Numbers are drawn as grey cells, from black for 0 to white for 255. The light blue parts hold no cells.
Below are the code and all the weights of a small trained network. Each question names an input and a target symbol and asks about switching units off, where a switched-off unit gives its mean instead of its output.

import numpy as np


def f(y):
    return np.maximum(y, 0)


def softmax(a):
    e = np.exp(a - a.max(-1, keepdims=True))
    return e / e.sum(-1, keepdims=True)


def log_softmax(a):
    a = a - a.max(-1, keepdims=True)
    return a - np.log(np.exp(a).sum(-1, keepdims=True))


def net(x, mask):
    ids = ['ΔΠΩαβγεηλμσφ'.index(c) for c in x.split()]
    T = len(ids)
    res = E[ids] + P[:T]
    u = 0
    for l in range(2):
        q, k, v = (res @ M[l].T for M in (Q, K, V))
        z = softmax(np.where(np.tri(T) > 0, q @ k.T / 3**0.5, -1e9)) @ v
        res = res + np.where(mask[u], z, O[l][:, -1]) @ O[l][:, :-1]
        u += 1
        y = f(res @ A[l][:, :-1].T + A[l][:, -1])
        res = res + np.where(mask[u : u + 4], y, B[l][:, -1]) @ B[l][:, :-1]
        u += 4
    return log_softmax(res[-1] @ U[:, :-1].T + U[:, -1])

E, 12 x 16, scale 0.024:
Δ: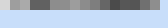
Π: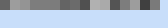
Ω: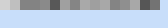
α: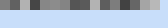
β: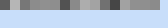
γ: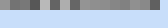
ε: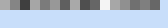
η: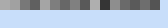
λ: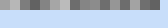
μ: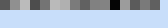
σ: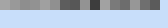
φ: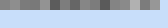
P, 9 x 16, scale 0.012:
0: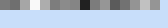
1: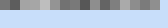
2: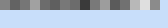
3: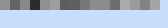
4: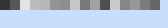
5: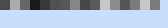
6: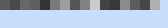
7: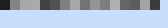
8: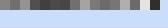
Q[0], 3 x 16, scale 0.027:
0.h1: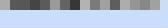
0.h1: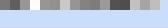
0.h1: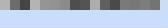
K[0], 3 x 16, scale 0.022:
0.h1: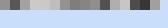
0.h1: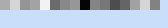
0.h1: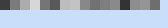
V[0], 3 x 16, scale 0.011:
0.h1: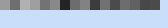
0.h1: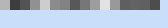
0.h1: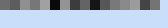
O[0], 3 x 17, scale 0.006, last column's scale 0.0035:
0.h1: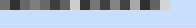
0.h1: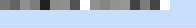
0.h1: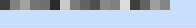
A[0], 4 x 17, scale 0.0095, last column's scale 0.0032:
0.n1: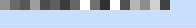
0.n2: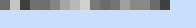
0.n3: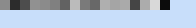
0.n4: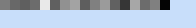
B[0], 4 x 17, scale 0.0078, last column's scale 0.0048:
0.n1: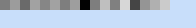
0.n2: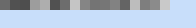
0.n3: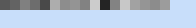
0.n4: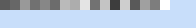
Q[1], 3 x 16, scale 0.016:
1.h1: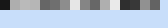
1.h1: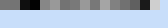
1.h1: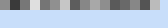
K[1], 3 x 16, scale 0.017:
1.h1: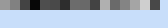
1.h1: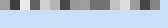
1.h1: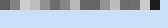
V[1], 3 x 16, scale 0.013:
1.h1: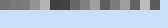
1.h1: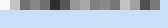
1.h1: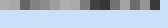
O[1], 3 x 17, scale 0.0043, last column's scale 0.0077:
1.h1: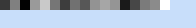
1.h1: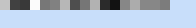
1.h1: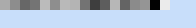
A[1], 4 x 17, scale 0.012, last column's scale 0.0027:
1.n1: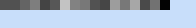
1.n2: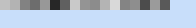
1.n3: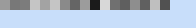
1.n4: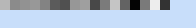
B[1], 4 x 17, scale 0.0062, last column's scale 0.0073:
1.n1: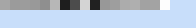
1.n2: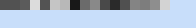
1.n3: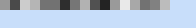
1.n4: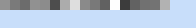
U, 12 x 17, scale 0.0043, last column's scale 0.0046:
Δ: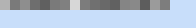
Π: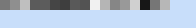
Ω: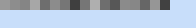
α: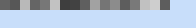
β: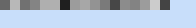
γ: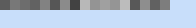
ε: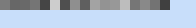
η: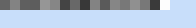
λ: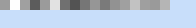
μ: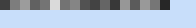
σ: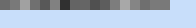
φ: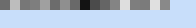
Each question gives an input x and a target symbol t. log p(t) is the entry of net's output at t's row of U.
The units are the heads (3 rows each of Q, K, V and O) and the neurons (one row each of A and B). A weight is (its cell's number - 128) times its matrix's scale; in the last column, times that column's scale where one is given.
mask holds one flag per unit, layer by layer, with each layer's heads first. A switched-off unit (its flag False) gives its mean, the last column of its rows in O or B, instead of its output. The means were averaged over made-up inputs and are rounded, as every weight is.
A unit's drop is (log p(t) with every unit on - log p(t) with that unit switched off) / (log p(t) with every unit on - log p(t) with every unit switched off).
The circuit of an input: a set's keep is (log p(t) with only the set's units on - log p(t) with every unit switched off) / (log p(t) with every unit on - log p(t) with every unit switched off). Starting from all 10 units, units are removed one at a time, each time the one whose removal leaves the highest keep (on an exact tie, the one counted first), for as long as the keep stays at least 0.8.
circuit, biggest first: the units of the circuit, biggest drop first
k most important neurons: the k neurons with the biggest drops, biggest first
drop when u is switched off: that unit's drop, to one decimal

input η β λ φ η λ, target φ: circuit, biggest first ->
0.h1
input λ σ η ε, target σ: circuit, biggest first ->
0.h1; 1.n1
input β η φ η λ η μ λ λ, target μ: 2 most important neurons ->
1.n2; 0.n4
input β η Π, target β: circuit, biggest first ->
0.h1; 0.n4
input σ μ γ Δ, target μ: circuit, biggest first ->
1.n2; 1.h1
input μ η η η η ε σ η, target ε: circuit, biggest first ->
0.h1; 0.n1
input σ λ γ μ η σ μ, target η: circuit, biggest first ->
1.h1; 0.h1; 0.n4
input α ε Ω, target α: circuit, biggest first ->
1.n2; 1.h1
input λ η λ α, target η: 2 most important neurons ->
1.n1; 0.n4
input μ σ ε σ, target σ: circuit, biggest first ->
1.n1; 0.h1
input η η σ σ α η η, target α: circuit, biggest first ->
1.h1; 1.n2
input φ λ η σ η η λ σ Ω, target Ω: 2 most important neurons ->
1.n2; 0.n2
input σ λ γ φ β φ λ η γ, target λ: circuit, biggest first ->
0.h1; 1.h1
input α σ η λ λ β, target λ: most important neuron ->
0.n4
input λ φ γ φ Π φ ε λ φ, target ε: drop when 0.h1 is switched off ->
0.8
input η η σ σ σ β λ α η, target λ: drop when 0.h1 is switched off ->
0.7
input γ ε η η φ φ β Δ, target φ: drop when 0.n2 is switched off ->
0.0
